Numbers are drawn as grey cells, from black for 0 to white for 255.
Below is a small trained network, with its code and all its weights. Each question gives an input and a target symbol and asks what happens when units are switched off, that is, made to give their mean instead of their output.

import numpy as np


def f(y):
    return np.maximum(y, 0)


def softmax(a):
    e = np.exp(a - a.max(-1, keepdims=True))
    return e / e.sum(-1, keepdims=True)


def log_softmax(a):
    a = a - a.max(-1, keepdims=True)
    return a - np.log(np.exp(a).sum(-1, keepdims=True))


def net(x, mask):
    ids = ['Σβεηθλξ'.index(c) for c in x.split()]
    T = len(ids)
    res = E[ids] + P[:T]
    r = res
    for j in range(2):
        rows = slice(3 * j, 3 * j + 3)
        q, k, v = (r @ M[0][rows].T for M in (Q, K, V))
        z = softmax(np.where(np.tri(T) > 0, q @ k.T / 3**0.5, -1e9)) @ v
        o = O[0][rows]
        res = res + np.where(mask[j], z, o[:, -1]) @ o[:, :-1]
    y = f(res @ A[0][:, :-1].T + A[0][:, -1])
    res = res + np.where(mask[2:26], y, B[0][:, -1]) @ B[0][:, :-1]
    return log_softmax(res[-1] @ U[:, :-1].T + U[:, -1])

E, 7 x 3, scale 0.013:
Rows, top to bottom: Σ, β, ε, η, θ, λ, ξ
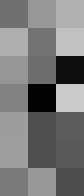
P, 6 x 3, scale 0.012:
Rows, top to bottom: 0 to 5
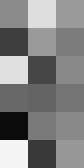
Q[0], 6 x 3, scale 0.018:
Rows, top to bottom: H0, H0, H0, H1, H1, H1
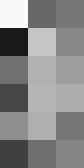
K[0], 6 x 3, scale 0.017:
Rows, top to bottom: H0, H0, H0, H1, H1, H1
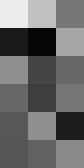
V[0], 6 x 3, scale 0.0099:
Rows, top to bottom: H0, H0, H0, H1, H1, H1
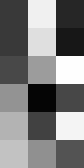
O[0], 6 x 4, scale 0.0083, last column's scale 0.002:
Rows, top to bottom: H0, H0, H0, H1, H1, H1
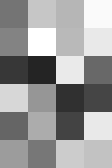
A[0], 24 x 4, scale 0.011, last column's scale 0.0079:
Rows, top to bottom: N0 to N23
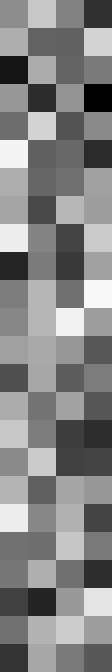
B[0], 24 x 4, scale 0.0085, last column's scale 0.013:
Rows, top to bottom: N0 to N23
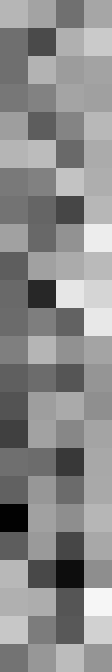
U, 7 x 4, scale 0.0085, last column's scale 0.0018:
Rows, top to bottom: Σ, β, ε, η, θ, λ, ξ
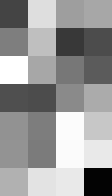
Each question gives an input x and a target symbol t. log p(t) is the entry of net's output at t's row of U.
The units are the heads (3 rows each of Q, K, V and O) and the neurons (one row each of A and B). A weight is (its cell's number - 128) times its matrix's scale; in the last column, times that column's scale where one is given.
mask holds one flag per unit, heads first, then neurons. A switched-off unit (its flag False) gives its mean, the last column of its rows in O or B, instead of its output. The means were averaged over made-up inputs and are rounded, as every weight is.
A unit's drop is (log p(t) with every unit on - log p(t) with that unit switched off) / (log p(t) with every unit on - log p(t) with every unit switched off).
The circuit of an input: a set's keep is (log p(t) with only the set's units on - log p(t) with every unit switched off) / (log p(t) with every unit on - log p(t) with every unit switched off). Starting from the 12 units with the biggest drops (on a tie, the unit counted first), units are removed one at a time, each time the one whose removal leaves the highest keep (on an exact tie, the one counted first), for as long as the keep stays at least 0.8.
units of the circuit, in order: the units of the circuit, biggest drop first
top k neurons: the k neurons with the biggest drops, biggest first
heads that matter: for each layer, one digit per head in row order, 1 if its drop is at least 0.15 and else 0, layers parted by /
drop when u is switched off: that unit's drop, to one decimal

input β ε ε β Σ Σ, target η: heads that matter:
10
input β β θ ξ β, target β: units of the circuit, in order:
(H0, N21, N10, N19)
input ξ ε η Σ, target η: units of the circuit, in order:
(H0)
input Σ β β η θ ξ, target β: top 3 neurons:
(N10, N21, N19)
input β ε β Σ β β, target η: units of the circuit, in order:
(H0, N7)
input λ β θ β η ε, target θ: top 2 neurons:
(N21, N1)
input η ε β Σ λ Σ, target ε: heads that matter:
10
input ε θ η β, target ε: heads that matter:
11
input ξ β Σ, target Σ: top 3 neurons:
(N11, N18, N19)
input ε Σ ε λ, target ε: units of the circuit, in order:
(H0, N20, N4)
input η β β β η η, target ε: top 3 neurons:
(N5, N21, N10)
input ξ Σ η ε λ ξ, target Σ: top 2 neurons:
(N18, N11)
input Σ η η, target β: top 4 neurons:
(N21, N19, N10, N7)
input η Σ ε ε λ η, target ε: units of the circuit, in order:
(H0)
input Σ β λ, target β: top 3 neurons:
(N21, N10, N19)
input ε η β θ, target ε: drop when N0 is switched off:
0.2
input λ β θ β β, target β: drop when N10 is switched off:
0.5
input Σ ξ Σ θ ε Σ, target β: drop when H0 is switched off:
0.4
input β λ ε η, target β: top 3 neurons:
(N21, N10, N19)
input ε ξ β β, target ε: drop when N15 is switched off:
0.1
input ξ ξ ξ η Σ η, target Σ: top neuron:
(N18)
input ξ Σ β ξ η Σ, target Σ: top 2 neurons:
(N18, N11)
